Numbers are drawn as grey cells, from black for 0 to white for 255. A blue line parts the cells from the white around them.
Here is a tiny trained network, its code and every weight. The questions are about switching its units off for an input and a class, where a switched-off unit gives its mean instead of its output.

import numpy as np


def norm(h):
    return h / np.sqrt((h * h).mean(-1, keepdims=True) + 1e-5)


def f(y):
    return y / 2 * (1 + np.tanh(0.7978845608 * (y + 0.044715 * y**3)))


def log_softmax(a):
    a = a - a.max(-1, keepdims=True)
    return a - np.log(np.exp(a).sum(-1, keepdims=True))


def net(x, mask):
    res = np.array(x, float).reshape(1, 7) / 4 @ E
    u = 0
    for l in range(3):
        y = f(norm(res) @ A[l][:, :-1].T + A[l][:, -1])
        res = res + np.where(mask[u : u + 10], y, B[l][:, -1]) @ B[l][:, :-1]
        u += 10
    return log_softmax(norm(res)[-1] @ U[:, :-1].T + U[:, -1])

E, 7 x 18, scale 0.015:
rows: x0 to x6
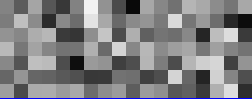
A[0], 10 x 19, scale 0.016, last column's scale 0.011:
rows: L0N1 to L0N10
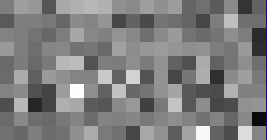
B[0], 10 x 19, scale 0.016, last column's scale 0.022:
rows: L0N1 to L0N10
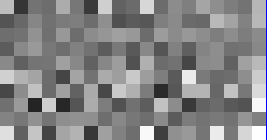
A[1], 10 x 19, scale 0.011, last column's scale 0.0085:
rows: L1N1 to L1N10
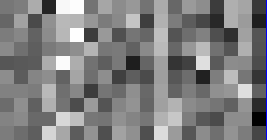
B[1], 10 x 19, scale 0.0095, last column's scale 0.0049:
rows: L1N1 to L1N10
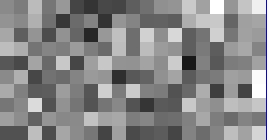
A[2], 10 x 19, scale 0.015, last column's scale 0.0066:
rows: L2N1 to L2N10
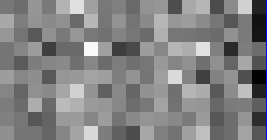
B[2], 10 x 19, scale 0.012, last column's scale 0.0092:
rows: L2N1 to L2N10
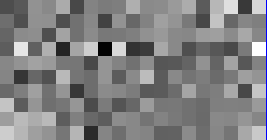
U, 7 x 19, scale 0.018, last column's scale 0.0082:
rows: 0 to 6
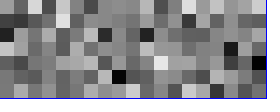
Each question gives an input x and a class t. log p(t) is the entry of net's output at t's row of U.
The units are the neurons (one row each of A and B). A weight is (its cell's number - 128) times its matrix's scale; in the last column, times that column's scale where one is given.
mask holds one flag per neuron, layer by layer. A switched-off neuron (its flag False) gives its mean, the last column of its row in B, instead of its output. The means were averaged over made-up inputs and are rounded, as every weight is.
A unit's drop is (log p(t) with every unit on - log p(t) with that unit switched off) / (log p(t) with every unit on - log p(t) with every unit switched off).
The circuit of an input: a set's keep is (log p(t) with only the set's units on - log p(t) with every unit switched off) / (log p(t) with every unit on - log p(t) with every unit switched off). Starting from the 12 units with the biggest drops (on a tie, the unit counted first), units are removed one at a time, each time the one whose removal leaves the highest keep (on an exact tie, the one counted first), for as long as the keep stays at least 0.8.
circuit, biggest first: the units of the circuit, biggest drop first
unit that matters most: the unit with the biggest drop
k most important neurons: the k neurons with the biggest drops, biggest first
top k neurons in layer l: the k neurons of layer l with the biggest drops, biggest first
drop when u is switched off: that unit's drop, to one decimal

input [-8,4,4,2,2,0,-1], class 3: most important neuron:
L0N7
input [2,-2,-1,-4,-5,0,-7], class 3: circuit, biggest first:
L0N8, L0N6
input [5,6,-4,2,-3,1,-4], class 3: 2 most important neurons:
L0N8, L0N10
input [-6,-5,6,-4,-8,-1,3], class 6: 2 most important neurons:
L0N10, L0N6
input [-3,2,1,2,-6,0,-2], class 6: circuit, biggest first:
L0N8, L0N7
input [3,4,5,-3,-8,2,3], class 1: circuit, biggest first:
L0N10, L0N1, L0N6
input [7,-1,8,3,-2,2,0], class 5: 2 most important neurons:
L0N7, L0N2
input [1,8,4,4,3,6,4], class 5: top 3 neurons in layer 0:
L0N10, L0N7, L0N6
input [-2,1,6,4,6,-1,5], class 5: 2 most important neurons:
L0N10, L0N7
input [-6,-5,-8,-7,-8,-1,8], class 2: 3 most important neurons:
L0N8, L0N10, L0N7
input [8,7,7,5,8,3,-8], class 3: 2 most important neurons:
L2N4, L0N10
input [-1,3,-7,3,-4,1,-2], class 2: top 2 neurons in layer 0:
L0N8, L0N7
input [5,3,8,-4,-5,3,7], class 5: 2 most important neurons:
L0N10, L0N2
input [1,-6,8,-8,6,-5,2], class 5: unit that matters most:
L0N7
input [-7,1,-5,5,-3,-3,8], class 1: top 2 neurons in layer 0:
L0N10, L0N6
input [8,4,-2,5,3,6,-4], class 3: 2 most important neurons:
L2N4, L0N7
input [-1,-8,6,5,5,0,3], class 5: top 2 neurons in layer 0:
L0N10, L0N7
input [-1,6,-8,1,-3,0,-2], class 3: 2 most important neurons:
L0N8, L0N1
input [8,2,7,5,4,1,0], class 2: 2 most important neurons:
L2N4, L0N10
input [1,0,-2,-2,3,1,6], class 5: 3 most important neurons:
L0N7, L0N10, L0N5
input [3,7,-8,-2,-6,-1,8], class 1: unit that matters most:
L0N8
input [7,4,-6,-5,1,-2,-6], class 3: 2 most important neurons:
L0N8, L0N7
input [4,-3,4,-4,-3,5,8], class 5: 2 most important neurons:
L0N2, L2N4
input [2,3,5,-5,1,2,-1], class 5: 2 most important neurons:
L0N2, L0N7
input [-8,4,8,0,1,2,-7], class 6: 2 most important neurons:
L0N10, L0N6
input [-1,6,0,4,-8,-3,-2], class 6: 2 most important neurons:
L0N8, L0N7
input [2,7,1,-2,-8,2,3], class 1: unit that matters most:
L0N1
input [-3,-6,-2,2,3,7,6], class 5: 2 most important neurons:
L0N10, L0N7
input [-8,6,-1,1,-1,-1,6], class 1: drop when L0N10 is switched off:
0.3
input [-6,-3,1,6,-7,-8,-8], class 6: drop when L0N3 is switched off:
0.0
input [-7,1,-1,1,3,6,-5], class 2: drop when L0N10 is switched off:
0.1
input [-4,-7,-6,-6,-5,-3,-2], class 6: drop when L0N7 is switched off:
0.9
